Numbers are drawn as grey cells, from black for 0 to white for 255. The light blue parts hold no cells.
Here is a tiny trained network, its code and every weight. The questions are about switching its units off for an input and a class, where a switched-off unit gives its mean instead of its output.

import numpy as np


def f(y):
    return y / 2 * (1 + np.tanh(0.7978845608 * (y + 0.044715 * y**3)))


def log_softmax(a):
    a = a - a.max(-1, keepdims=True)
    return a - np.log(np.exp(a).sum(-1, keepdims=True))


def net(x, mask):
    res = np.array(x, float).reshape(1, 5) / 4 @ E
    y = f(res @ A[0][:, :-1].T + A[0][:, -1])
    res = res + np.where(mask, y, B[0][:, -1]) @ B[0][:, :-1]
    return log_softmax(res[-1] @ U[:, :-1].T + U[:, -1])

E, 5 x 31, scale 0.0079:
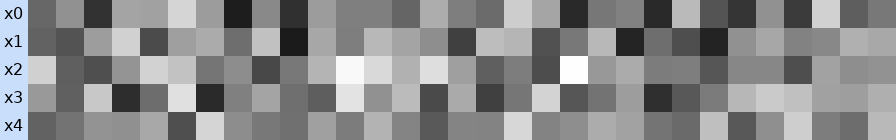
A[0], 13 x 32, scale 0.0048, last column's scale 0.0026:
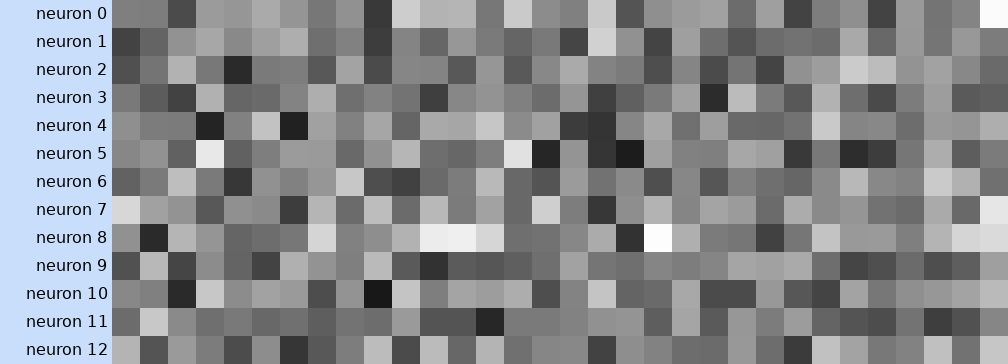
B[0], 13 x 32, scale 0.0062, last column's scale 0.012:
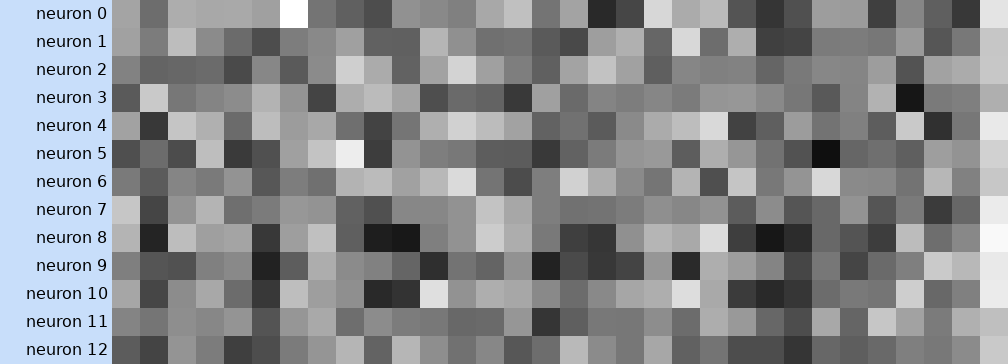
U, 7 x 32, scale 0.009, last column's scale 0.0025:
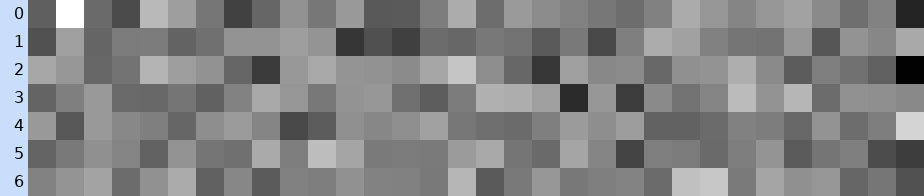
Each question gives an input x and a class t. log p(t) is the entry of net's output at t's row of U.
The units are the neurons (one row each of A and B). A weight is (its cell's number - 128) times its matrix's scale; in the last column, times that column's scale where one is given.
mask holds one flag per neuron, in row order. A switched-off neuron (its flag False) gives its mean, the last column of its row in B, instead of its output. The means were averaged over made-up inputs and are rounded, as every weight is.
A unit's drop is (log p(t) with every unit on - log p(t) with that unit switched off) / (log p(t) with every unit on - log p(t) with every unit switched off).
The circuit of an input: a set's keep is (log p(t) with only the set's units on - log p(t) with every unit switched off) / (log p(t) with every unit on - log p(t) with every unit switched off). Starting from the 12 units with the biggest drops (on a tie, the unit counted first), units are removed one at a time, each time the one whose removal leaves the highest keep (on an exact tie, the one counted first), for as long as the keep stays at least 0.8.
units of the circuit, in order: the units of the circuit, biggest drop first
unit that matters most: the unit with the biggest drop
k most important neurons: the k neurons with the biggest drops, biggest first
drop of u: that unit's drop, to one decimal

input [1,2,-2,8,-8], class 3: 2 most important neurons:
(neuron 8; neuron 6)
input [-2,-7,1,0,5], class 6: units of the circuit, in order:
(neuron 8; neuron 10; neuron 0; neuron 5)
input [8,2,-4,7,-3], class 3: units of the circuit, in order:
(neuron 8; neuron 6; neuron 2)
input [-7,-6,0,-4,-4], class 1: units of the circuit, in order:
(neuron 8; neuron 10)
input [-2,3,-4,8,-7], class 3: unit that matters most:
neuron 6
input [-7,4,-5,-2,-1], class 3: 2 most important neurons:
(neuron 6; neuron 2)
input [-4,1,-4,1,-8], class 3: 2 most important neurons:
(neuron 8; neuron 0)
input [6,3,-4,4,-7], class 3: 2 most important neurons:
(neuron 8; neuron 6)
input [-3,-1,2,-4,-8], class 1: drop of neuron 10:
0.1
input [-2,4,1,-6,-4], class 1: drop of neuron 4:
0.1
